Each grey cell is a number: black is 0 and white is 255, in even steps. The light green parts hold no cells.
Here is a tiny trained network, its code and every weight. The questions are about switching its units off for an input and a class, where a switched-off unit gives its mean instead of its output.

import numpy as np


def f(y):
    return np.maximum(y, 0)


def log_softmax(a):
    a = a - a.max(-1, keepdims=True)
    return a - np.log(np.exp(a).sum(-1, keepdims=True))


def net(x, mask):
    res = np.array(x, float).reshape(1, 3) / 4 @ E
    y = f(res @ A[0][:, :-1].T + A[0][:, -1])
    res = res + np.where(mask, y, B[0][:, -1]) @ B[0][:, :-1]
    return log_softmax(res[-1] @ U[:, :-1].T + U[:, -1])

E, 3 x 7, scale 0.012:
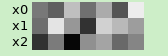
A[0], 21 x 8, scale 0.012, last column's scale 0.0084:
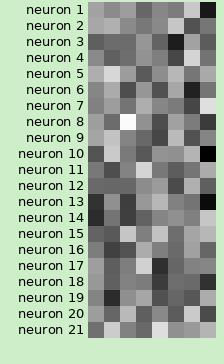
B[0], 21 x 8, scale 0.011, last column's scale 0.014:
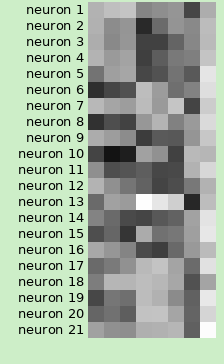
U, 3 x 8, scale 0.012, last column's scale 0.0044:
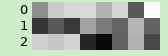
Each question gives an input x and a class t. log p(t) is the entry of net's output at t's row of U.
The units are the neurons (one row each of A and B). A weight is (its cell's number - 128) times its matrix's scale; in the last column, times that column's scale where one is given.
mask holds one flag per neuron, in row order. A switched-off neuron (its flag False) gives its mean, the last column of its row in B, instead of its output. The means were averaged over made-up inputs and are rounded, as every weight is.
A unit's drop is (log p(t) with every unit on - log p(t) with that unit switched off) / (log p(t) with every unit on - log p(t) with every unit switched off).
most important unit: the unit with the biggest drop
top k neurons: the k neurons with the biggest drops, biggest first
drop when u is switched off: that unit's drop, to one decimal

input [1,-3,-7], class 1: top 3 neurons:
neuron 8; neuron 21; neuron 13
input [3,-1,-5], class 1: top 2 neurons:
neuron 8; neuron 21
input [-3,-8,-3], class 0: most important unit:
neuron 18
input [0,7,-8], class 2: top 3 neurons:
neuron 5; neuron 9; neuron 2
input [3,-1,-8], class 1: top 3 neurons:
neuron 8; neuron 21; neuron 7
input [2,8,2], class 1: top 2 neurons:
neuron 10; neuron 7
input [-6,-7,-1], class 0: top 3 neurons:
neuron 18; neuron 7; neuron 17
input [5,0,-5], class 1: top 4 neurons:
neuron 8; neuron 15; neuron 7; neuron 13
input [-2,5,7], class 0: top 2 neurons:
neuron 13; neuron 21
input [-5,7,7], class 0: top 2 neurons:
neuron 13; neuron 21
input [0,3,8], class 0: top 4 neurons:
neuron 13; neuron 21; neuron 11; neuron 15
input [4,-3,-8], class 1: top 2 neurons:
neuron 8; neuron 21
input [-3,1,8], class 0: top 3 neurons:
neuron 13; neuron 7; neuron 15
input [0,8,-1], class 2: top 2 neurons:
neuron 5; neuron 13
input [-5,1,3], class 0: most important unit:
neuron 7
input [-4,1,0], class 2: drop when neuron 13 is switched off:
0.4
